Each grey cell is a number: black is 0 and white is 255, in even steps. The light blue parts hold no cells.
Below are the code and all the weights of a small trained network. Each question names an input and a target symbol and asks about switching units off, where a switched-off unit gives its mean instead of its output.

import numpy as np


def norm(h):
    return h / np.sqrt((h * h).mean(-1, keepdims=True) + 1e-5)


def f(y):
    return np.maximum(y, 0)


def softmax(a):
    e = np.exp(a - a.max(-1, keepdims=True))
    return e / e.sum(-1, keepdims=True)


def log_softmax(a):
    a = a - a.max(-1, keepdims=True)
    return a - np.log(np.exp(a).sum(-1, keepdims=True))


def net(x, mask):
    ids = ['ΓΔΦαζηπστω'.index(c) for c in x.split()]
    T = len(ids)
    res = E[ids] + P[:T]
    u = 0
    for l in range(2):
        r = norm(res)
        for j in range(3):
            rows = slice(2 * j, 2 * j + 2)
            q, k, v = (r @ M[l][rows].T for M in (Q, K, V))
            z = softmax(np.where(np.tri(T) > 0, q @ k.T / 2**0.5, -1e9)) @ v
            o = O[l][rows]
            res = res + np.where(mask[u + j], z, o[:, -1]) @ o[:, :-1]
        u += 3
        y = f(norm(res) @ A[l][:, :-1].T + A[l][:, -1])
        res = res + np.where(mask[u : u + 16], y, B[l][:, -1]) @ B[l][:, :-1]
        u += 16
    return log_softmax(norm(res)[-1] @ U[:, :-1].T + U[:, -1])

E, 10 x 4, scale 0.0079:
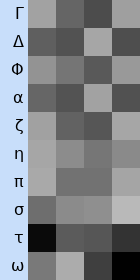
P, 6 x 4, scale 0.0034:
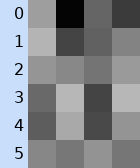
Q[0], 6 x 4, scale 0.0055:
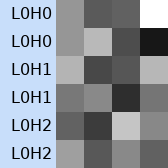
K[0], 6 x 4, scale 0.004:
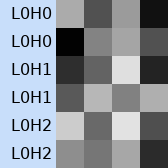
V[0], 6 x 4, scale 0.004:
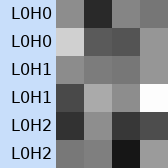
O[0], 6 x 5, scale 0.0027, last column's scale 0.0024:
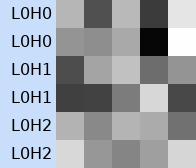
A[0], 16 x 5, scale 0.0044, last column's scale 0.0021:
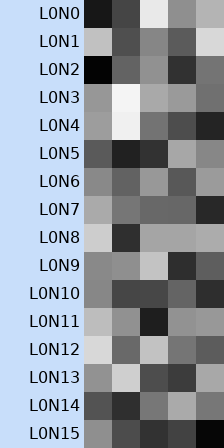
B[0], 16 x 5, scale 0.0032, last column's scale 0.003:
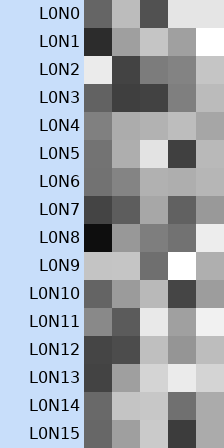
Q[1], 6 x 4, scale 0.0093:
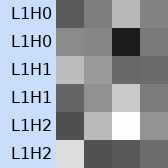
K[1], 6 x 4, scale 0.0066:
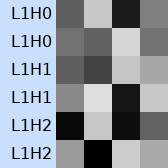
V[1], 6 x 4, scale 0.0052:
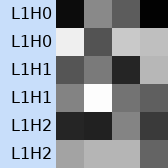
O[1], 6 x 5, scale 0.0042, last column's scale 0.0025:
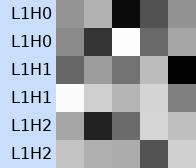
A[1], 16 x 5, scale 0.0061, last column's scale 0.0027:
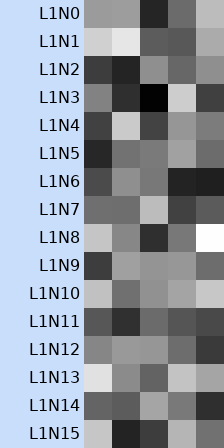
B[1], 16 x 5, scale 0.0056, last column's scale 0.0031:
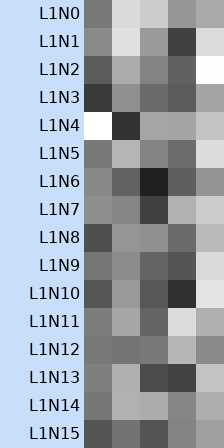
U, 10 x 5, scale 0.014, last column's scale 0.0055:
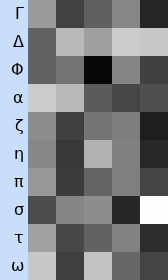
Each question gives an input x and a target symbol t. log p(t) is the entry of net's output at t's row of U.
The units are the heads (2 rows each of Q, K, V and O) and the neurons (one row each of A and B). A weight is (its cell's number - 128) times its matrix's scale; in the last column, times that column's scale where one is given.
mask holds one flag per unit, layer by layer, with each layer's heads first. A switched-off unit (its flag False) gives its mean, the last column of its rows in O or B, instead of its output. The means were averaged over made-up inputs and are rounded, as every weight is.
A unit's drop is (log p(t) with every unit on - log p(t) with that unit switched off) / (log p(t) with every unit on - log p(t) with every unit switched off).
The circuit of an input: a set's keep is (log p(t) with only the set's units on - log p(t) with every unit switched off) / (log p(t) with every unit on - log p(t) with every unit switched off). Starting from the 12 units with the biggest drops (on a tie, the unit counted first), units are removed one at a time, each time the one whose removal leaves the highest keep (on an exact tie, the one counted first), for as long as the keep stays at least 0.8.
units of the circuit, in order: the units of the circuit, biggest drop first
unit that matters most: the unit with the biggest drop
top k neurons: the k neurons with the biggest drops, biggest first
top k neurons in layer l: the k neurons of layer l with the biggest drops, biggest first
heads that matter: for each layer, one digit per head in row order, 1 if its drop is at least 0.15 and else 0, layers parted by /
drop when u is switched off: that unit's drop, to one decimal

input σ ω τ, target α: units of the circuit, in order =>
L1H0, L1N4, L1H1
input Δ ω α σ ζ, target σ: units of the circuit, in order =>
L1N10
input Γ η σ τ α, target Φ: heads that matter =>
000 / 001
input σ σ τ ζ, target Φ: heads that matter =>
000 / 001
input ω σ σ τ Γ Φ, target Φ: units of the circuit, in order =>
L1H2, L1N15
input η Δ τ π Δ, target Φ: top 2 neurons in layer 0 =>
L0N11, L0N0
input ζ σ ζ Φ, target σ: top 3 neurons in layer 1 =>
L1N10, L1N4, L1N11
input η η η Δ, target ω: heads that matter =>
000 / 100
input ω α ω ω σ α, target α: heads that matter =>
000 / 000
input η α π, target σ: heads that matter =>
000 / 010
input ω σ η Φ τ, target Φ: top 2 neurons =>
L1N6, L1N11
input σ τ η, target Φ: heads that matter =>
000 / 101
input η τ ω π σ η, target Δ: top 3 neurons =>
L0N13, L0N1, L0N8
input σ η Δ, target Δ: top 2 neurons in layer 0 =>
L0N0, L0N11
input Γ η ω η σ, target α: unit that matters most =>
L0N2
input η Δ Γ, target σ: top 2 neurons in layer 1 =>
L1N4, L1N2
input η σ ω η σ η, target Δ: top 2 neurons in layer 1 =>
L1N1, L1N2
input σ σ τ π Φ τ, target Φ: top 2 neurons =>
L0N11, L1N11
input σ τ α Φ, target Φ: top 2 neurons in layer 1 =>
L1N15, L1N1
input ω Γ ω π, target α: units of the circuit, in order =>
L1N13
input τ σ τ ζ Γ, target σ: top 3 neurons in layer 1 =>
L1N3, L1N10, L1N7
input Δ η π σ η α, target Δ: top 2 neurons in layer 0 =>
L0N0, L0N9
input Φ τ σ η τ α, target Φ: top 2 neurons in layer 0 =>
L0N11, L0N0
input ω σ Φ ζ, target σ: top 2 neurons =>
L1N10, L1N4
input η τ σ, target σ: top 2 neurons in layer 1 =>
L1N3, L1N7
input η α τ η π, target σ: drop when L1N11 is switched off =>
0.2
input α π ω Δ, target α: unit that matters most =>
L1H2
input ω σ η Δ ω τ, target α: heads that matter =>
000 / 110
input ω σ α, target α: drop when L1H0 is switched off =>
0.2
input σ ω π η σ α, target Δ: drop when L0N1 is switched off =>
0.1
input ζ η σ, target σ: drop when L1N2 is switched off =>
0.2
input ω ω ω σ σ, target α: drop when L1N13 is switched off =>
0.1
